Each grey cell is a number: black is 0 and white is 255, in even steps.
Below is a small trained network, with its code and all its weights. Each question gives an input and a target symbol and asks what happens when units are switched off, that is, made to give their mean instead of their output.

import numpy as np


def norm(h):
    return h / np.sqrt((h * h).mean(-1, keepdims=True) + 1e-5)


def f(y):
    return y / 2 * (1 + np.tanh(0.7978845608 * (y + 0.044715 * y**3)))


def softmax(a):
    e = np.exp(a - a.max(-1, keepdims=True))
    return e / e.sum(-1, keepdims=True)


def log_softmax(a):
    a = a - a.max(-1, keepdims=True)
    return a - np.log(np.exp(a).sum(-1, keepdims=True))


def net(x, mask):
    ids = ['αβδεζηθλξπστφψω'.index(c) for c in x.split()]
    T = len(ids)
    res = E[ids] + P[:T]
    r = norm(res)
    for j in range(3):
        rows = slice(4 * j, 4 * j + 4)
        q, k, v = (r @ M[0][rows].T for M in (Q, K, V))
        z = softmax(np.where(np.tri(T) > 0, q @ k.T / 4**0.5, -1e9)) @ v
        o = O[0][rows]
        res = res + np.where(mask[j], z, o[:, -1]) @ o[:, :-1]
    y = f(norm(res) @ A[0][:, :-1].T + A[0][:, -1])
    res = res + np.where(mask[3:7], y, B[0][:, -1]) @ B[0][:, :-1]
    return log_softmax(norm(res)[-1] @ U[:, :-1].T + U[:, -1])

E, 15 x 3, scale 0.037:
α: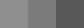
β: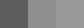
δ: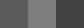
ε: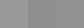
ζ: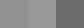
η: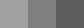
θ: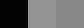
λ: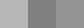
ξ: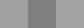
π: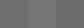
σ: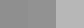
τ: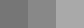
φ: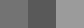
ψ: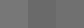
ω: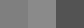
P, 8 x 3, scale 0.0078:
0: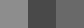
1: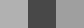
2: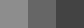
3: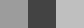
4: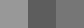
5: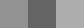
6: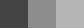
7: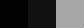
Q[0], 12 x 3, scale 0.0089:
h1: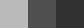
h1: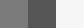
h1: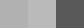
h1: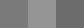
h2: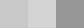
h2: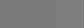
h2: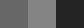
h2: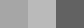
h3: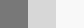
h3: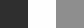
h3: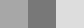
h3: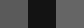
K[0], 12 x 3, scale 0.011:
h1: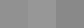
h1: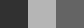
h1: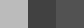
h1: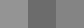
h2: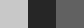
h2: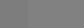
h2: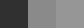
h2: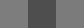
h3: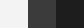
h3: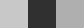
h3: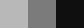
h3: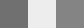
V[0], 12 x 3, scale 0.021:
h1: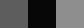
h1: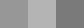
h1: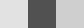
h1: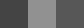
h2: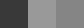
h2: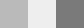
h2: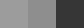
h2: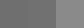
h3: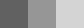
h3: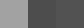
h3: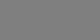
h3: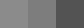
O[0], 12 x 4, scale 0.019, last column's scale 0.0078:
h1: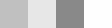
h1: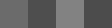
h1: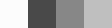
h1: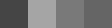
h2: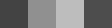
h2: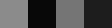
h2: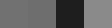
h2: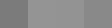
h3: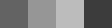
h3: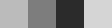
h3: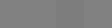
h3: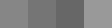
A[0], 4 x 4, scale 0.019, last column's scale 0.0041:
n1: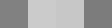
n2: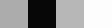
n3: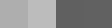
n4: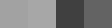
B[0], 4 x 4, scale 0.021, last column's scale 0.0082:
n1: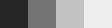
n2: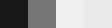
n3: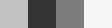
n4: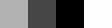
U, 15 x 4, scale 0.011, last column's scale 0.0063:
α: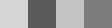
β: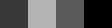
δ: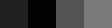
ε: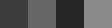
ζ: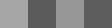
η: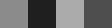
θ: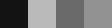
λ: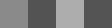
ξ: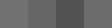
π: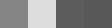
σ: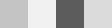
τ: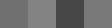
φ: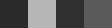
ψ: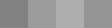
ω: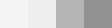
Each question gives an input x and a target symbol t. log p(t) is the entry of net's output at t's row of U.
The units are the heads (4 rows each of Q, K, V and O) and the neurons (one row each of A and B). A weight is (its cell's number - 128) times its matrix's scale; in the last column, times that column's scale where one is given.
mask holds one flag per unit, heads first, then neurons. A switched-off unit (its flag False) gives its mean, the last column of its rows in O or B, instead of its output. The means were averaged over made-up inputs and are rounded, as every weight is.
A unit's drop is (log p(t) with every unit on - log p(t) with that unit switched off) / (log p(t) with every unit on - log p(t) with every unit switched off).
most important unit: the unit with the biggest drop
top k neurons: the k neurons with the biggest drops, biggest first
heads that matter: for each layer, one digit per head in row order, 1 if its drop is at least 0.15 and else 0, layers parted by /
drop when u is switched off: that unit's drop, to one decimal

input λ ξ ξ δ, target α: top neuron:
[n2]
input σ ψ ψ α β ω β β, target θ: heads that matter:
110
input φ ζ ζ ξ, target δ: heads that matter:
100
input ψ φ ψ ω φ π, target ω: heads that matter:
110
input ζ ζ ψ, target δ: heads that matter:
100
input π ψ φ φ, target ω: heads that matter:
110
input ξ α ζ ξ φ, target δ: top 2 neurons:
[n2, n3]
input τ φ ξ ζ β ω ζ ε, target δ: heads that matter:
110
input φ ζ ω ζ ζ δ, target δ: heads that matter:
100
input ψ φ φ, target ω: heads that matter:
010
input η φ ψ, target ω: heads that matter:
111
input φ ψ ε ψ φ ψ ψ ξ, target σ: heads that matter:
100
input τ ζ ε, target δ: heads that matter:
000
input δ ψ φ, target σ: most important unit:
h3
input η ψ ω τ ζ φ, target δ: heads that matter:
110
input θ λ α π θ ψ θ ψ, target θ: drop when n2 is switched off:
0.0
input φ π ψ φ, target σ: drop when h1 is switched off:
0.1
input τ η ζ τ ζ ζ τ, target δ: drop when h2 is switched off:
0.2
